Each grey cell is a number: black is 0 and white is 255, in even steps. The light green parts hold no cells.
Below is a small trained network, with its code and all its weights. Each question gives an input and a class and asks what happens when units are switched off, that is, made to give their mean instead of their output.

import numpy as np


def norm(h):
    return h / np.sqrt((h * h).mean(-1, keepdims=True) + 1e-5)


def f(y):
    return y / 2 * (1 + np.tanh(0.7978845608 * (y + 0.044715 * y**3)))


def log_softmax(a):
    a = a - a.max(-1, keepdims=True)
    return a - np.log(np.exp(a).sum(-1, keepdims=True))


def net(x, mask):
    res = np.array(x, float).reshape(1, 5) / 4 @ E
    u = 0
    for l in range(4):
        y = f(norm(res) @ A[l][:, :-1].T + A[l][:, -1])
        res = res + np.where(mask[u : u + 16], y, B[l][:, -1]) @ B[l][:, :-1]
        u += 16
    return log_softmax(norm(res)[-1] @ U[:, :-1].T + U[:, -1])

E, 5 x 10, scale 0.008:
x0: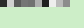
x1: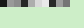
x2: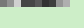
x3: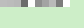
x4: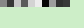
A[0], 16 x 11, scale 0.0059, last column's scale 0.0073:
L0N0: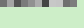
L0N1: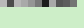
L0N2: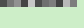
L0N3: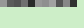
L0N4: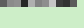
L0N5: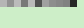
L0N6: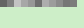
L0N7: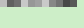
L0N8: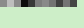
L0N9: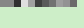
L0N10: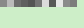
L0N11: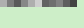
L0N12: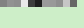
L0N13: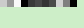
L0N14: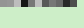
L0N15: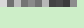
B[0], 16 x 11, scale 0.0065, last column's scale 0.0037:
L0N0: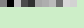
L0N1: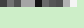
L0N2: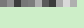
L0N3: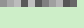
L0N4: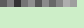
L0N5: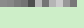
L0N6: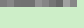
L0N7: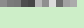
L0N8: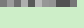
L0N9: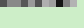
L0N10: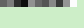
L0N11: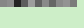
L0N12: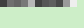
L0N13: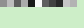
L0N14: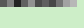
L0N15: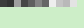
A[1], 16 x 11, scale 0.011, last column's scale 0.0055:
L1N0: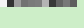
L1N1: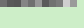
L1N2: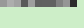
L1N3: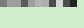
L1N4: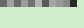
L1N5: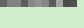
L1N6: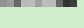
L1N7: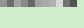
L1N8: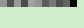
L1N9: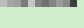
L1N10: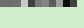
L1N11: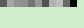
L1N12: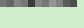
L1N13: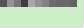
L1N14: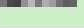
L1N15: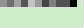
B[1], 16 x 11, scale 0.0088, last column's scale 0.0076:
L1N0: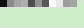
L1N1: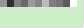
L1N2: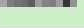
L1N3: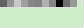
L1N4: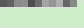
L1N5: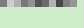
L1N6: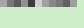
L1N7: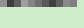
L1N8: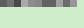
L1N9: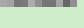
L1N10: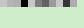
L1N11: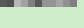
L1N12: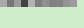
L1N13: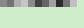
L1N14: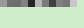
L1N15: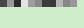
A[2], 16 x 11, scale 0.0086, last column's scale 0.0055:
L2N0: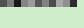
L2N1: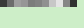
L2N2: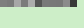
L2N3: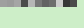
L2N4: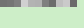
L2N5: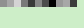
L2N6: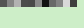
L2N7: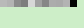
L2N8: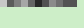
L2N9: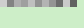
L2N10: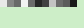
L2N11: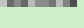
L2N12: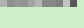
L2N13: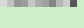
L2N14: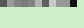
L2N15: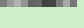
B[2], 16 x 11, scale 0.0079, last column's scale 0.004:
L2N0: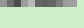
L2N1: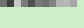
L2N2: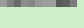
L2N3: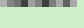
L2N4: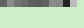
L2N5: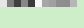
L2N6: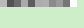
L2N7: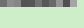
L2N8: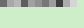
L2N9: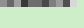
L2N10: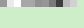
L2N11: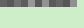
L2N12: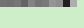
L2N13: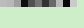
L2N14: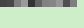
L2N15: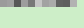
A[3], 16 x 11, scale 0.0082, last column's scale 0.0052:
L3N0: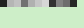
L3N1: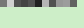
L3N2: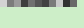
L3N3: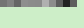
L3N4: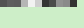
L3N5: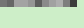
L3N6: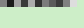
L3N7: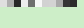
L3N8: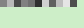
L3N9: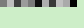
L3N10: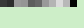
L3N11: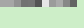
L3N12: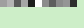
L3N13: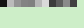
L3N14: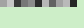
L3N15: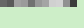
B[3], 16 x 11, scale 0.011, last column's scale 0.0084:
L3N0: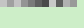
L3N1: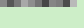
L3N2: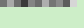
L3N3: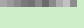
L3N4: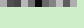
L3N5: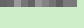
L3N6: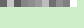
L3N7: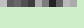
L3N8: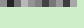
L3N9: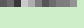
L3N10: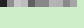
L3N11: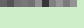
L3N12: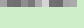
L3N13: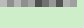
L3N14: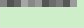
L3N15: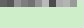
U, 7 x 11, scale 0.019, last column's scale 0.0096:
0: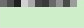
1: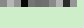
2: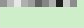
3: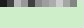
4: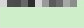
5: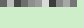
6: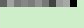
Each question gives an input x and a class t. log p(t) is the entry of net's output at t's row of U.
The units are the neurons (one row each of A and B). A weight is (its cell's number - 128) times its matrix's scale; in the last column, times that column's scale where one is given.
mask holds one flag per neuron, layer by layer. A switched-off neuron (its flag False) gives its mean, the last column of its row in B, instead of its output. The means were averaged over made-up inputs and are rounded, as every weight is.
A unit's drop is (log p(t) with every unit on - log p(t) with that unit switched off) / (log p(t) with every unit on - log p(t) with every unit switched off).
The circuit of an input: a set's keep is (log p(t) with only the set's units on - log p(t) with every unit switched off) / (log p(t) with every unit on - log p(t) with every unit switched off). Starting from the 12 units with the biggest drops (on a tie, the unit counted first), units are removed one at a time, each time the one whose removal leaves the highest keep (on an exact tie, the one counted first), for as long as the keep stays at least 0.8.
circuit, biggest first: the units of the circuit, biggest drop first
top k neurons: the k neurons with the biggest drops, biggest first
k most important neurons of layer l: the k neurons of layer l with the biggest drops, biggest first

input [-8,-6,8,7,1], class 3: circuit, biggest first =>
(L1N0)
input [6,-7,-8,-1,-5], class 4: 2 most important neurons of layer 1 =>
(L1N6, L1N13)
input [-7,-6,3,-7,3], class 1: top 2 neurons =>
(L1N10, L0N0)
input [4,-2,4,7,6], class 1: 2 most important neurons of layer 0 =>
(L0N10, L0N12)
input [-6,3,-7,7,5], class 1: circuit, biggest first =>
(L2N13, L2N9)
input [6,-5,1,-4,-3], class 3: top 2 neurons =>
(L1N13, L0N0)
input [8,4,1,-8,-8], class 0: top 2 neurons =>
(L0N10, L0N15)
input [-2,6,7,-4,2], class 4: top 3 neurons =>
(L0N13, L2N5, L2N6)
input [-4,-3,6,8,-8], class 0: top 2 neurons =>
(L0N12, L0N10)
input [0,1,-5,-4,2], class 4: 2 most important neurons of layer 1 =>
(L1N6, L1N14)
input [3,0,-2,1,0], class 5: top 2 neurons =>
(L0N0, L1N0)
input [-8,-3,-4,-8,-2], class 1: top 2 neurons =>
(L1N10, L0N0)
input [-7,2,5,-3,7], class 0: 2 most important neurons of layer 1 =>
(L1N15, L1N8)
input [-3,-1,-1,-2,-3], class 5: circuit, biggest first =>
(L3N6)
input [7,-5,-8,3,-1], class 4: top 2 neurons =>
(L1N6, L0N15)
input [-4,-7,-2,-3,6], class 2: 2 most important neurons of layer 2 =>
(L2N10, L2N8)
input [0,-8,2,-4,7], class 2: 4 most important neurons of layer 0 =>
(L0N1, L0N10, L0N12, L0N2)
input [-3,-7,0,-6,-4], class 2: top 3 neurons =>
(L2N10, L0N12, L2N8)
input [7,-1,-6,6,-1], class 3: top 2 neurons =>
(L1N4, L0N0)
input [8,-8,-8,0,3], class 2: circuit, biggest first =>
(L2N10)
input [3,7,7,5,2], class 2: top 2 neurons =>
(L1N3, L1N14)
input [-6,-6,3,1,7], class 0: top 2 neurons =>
(L0N1, L1N15)
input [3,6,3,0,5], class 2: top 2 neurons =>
(L0N10, L1N3)
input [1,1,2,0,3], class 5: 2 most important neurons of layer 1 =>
(L1N1, L1N15)
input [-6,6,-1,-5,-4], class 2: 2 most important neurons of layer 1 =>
(L1N3, L1N5)
